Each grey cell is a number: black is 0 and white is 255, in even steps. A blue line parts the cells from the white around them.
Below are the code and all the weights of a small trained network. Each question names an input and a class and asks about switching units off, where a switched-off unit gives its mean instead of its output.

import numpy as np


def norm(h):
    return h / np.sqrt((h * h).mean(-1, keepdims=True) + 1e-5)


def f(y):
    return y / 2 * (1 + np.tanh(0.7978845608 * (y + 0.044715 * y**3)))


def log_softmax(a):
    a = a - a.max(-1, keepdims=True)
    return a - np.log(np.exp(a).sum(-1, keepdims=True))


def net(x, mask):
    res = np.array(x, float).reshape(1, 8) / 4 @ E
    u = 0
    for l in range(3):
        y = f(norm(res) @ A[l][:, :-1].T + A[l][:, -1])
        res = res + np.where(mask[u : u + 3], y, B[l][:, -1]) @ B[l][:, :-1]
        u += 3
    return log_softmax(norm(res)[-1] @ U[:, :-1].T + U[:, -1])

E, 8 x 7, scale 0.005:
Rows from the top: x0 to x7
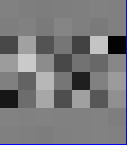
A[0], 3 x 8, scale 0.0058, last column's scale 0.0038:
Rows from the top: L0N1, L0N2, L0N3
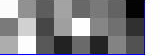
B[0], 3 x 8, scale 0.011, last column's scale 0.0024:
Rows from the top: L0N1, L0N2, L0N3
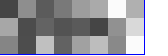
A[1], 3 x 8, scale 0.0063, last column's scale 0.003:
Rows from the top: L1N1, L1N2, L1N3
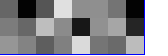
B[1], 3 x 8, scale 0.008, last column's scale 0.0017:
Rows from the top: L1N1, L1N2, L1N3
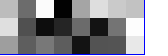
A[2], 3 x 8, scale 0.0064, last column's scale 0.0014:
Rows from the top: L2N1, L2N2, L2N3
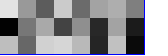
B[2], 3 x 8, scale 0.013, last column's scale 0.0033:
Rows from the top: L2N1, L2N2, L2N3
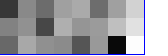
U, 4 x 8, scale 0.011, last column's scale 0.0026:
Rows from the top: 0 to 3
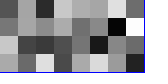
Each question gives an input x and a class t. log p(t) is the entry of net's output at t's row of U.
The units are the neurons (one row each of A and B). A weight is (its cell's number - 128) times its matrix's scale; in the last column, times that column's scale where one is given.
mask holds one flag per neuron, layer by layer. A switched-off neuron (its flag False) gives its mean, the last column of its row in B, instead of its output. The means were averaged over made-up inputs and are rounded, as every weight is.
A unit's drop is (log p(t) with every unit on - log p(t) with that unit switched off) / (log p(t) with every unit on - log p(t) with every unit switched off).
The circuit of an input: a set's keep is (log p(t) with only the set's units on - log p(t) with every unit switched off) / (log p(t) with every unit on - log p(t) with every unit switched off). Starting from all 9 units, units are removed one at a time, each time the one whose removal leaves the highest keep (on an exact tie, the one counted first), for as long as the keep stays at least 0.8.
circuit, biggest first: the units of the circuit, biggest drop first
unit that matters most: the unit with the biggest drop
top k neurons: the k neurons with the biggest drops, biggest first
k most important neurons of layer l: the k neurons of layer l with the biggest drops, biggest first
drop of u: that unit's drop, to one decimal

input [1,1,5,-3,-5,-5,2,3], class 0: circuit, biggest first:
(L2N3)
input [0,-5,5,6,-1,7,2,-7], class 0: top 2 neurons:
(L2N2, L2N3)
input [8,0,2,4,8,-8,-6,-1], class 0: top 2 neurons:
(L0N1, L2N1)
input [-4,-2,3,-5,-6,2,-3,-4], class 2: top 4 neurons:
(L0N2, L0N3, L2N3, L1N3)
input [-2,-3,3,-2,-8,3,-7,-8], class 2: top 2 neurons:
(L0N2, L2N3)
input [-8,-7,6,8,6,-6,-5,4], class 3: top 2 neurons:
(L0N3, L2N3)
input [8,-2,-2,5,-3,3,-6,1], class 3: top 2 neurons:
(L0N3, L1N2)
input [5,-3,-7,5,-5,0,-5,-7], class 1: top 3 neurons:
(L2N3, L1N2, L1N1)
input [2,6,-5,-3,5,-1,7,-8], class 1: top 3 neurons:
(L2N3, L1N3, L0N2)
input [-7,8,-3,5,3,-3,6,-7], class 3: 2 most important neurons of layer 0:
(L0N3, L0N1)
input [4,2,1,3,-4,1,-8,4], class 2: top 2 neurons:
(L0N2, L1N1)
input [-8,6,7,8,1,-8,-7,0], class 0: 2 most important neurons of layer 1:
(L1N1, L1N3)
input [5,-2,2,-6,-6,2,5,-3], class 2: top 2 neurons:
(L0N2, L0N3)
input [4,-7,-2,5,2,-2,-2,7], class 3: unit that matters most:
L0N3
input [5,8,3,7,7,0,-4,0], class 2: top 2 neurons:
(L1N2, L2N3)
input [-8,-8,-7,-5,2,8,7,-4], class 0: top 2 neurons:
(L2N2, L0N3)
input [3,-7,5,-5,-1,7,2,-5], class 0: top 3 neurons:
(L2N2, L2N3, L0N3)
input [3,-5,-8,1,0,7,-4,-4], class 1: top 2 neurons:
(L2N3, L0N1)
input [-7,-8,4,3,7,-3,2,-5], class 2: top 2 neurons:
(L1N2, L2N3)
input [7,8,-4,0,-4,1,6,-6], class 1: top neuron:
(L2N3)
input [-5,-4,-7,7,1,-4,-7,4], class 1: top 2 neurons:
(L2N3, L1N1)
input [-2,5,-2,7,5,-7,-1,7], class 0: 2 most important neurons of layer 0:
(L0N1, L0N2)
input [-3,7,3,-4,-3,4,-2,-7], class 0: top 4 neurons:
(L0N3, L2N2, L1N2, L2N3)
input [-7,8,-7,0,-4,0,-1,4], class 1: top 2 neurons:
(L2N3, L1N2)
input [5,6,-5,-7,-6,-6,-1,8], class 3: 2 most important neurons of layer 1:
(L1N1, L1N2)
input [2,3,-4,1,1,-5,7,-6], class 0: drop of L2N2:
0.0
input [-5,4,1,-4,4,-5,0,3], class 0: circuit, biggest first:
(L2N1)
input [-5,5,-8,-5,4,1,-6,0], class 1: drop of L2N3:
0.9
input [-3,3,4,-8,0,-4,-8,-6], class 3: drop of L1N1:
1.0
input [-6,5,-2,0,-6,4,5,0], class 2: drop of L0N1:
0.1
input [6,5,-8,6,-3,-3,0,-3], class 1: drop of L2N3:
0.9
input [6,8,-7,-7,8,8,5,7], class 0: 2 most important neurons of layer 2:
(L2N2, L2N3)
